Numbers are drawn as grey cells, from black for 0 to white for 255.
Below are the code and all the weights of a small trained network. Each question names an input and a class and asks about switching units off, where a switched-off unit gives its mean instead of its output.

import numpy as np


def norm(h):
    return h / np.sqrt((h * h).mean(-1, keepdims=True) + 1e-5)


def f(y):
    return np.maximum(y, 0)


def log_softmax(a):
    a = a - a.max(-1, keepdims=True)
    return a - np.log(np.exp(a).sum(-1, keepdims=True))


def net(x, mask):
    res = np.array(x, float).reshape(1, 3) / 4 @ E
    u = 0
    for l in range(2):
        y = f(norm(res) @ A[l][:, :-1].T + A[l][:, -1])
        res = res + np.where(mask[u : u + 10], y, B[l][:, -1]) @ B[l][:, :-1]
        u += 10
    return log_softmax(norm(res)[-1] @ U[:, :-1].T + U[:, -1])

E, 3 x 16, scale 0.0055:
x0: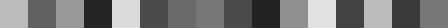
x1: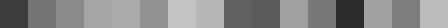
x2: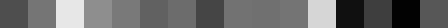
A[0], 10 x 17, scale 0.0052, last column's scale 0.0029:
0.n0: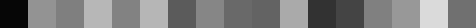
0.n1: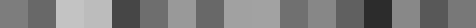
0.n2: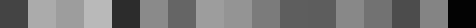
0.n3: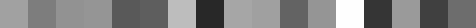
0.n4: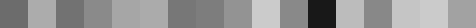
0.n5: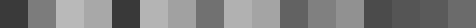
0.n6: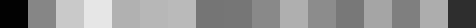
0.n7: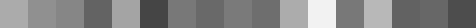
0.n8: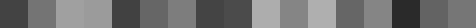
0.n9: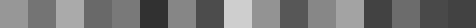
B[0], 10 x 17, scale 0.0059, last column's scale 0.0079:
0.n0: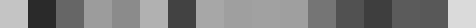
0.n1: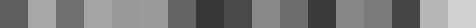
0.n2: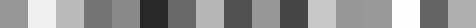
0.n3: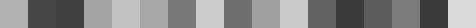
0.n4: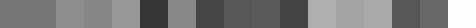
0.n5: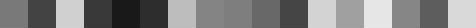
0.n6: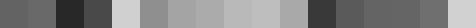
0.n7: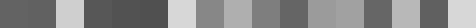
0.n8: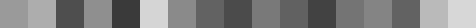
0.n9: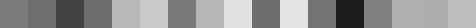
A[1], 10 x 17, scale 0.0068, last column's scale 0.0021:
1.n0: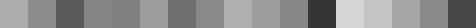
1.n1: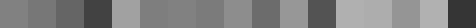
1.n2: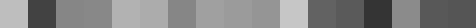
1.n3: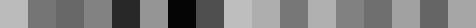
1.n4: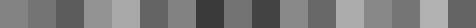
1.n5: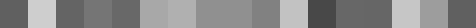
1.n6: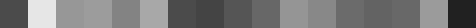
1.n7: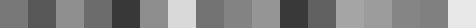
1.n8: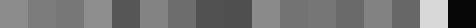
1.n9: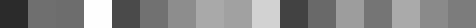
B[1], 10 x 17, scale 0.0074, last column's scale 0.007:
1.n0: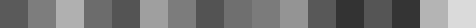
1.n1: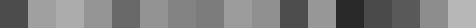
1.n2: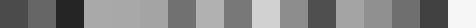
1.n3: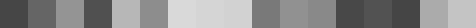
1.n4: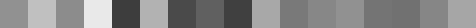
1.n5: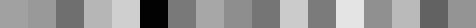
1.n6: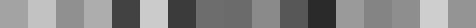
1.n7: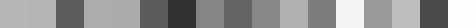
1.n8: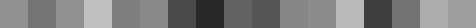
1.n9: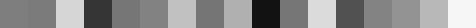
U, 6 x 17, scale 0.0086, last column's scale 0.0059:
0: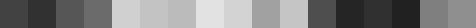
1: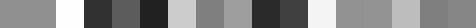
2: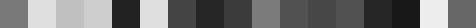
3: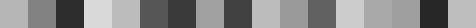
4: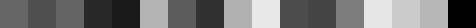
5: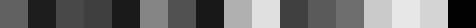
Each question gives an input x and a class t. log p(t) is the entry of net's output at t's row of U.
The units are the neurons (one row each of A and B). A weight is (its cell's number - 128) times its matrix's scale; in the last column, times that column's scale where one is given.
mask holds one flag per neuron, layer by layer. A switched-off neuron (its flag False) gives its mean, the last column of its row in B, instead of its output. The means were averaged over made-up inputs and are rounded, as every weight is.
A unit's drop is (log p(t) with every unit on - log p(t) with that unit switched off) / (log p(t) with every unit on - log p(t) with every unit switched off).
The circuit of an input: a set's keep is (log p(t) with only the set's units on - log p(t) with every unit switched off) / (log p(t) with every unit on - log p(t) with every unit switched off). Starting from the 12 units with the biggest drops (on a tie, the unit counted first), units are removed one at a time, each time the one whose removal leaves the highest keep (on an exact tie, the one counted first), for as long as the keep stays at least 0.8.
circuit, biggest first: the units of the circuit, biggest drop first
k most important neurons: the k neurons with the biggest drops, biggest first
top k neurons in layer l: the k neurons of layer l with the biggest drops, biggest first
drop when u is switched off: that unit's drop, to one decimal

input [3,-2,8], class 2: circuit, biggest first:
[0.n8]
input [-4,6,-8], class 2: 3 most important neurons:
[0.n4 0.n3 1.n0]
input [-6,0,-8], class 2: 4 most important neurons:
[0.n4 1.n0 0.n5 0.n7]
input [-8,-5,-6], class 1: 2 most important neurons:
[1.n9 0.n4]
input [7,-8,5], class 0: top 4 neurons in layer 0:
[0.n9 0.n5 0.n4 0.n2]
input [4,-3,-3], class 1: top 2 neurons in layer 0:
[0.n3 0.n0]
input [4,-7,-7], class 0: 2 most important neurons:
[0.n1 0.n3]
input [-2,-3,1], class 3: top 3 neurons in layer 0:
[0.n0 0.n1 0.n2]
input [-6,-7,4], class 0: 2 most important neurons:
[0.n3 0.n9]
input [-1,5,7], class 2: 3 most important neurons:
[0.n8 0.n3 0.n1]
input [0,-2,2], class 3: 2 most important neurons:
[0.n0 1.n5]
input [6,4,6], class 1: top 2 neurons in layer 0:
[0.n7 0.n1]
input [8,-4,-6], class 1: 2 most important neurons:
[0.n7 1.n2]
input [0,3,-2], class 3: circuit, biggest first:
[1.n3]
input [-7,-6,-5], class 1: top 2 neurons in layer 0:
[0.n4 0.n0]
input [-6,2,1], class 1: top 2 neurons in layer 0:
[0.n5 0.n2]
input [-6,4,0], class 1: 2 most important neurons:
[1.n9 0.n5]
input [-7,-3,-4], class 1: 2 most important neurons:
[1.n9 0.n4]
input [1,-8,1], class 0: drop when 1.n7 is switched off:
0.1
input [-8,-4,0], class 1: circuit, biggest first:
[1.n9]
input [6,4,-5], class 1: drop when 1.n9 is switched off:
0.0
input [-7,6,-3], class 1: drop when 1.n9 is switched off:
1.3
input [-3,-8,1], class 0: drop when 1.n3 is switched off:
0.1
